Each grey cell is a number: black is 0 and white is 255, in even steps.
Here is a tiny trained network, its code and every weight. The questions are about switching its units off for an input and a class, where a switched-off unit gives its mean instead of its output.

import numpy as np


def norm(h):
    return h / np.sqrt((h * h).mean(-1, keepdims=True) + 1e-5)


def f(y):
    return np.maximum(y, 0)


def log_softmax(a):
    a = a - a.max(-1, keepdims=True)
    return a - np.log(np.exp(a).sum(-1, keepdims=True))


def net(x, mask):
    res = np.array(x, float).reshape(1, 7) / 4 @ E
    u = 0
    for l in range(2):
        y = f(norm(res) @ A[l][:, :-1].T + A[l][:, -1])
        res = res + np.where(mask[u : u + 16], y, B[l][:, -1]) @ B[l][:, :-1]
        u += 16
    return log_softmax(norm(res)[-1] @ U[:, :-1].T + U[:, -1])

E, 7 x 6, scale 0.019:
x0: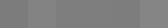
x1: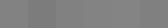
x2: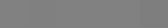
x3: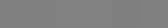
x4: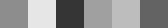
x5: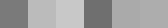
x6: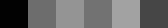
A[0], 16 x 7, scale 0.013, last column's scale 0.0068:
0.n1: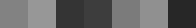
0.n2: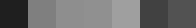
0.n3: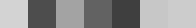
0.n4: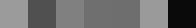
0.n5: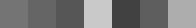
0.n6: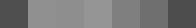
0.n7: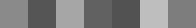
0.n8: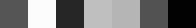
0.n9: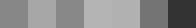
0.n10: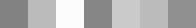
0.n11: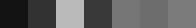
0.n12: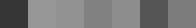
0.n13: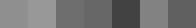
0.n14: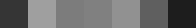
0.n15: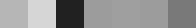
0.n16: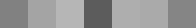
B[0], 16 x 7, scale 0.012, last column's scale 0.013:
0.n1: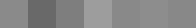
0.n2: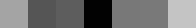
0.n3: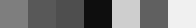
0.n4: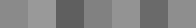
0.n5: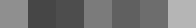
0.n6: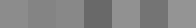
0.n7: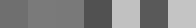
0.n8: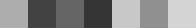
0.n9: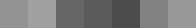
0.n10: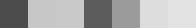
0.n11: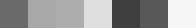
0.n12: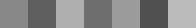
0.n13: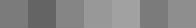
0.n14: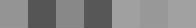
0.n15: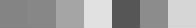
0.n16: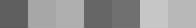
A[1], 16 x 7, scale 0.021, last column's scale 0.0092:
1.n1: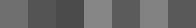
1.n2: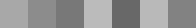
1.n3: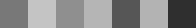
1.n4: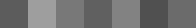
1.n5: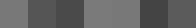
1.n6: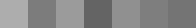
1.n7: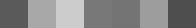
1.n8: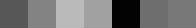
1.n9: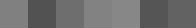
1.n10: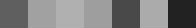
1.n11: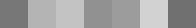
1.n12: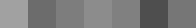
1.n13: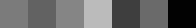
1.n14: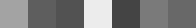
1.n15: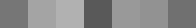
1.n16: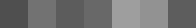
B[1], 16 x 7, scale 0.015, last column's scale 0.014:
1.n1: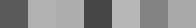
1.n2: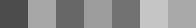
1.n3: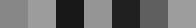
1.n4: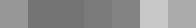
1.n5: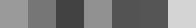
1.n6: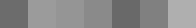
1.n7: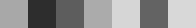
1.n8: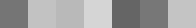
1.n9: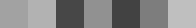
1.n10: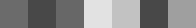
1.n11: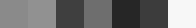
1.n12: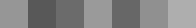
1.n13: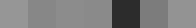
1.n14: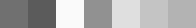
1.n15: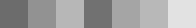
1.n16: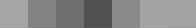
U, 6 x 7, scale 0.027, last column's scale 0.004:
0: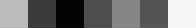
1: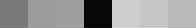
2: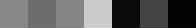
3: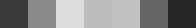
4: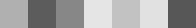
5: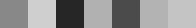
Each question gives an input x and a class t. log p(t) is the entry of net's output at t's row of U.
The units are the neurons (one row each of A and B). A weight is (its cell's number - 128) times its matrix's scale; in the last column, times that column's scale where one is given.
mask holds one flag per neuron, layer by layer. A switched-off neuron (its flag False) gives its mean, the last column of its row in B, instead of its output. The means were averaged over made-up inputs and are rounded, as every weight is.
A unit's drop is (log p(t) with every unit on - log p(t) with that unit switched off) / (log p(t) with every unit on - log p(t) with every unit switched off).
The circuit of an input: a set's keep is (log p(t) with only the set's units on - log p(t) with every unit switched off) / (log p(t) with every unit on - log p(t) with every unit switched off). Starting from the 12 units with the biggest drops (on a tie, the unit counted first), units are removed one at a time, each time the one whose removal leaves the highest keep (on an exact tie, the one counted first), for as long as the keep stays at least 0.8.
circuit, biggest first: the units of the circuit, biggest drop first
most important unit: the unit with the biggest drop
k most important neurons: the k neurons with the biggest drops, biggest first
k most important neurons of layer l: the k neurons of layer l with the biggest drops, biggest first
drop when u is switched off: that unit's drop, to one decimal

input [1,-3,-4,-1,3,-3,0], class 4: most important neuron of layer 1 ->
1.n14
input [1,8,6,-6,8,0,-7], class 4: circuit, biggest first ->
1.n14, 0.n15
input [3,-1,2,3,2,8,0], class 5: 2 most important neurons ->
0.n3, 1.n11
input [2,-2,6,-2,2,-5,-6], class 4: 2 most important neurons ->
1.n14, 0.n15
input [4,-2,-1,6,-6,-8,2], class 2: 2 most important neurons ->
0.n11, 0.n8
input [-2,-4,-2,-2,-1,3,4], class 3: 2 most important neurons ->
0.n11, 0.n3
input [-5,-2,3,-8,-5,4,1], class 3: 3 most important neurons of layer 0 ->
0.n11, 0.n8, 0.n2
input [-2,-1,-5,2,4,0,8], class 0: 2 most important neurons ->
0.n10, 0.n16
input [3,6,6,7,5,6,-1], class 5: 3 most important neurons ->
1.n11, 0.n3, 0.n15
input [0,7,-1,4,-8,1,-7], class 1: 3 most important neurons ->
1.n11, 1.n7, 0.n5
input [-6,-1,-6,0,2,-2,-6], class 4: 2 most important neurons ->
0.n15, 1.n14
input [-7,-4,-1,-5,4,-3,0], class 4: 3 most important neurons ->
0.n15, 0.n3, 1.n14
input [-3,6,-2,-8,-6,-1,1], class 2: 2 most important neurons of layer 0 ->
0.n11, 0.n8
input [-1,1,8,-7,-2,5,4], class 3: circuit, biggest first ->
0.n11
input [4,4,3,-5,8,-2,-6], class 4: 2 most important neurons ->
1.n14, 0.n10
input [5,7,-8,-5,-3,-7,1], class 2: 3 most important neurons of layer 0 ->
0.n8, 0.n11, 0.n2
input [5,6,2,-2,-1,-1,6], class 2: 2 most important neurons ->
0.n11, 0.n10
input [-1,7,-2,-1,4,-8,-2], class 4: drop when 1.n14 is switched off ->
0.6
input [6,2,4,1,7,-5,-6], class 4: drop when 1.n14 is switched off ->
0.2
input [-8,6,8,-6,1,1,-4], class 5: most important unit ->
0.n15
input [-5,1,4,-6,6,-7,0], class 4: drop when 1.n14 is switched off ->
0.8
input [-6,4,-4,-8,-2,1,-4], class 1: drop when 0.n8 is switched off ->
0.0
